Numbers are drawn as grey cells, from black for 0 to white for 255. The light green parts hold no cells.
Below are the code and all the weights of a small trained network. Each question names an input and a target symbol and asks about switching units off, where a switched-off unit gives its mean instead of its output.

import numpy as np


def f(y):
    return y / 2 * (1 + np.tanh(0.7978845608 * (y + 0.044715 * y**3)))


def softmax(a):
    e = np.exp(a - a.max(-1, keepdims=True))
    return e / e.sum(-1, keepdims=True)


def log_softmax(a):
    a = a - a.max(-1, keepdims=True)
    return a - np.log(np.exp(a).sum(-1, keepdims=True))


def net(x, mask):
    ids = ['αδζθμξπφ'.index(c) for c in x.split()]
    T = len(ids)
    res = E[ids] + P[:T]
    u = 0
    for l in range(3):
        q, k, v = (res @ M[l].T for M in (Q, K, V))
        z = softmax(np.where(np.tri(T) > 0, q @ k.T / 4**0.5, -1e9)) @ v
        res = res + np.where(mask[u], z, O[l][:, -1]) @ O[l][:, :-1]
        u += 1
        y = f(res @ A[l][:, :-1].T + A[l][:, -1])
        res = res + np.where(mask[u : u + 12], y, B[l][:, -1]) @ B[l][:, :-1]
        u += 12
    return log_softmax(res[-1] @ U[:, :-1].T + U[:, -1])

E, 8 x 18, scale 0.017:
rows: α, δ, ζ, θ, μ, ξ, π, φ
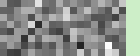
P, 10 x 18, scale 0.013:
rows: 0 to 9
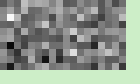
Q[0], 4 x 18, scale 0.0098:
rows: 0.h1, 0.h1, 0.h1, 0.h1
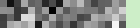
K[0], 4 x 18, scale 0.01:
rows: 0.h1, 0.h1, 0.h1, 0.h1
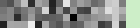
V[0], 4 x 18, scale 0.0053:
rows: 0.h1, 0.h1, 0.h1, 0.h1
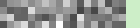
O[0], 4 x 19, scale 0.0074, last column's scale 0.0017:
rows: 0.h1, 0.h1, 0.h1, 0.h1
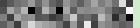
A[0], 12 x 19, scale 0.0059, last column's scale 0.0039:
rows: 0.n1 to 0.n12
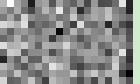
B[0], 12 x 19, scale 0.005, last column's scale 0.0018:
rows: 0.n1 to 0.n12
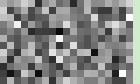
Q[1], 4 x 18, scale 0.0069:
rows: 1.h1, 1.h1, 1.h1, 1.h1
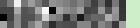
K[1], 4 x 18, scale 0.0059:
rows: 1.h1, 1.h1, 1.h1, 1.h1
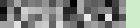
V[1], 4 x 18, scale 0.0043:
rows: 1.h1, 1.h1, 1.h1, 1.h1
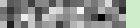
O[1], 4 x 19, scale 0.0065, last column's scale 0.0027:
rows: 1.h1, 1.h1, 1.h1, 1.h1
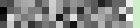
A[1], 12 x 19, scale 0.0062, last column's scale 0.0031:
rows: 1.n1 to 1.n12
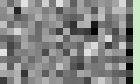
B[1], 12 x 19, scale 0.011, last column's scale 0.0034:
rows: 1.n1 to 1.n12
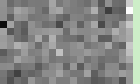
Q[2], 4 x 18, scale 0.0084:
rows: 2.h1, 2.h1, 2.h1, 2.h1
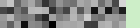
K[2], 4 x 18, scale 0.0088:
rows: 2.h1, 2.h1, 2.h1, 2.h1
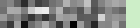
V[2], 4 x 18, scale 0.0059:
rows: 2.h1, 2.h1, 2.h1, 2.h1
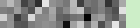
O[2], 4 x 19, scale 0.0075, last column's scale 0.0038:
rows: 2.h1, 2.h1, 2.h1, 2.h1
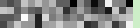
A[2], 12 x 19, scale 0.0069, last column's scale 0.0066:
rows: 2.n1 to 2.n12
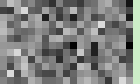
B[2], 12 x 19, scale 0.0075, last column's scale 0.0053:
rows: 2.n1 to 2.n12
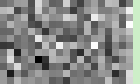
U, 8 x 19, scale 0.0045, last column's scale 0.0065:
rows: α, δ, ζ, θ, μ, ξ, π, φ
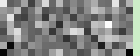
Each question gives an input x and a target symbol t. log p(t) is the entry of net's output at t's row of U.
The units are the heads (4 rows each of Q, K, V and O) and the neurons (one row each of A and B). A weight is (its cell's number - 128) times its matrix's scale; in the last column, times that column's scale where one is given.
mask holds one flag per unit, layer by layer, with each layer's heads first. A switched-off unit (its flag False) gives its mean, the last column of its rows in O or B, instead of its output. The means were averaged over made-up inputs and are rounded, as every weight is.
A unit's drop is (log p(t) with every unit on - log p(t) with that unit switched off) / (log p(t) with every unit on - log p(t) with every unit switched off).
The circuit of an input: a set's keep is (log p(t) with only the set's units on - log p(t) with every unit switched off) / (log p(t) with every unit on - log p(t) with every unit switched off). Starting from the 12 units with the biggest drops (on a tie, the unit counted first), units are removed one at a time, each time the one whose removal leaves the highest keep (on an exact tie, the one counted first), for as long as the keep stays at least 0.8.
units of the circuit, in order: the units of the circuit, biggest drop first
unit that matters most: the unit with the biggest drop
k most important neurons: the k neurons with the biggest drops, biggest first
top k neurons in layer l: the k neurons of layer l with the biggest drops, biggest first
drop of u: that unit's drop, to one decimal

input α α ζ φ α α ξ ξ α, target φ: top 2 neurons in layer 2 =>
2.n7, 2.n8
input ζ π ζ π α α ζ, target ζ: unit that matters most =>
0.h1
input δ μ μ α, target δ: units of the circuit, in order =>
2.h1, 2.n5
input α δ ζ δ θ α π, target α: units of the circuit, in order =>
2.h1, 0.n2
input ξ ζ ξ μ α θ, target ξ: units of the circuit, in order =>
0.h1, 2.h1, 2.n10
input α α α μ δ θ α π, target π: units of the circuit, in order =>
1.h1, 2.h1, 0.h1
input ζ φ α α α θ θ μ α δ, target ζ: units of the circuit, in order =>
2.h1, 2.n9
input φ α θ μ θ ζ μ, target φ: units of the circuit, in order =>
1.h1, 0.h1
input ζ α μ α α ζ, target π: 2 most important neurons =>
1.n4, 2.n12
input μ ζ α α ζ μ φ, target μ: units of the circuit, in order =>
0.h1, 2.h1
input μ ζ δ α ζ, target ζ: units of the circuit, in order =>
2.h1, 2.n9
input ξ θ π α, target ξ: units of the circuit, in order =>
2.h1, 2.n10
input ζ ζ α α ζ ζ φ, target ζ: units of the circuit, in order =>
0.h1, 2.h1, 2.n9
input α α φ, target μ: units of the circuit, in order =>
2.h1
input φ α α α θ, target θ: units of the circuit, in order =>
2.h1, 1.h1, 0.n7
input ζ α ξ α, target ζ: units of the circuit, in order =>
0.h1, 2.h1, 2.n9, 1.h1
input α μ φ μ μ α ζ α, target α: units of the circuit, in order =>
0.h1, 1.h1, 2.h1
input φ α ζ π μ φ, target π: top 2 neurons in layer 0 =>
0.n3, 0.n1
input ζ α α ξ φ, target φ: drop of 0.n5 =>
0.0
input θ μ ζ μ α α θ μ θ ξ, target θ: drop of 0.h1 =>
0.1
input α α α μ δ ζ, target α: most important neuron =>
2.n3
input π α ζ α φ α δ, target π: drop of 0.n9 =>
0.1
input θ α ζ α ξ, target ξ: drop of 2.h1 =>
1.0
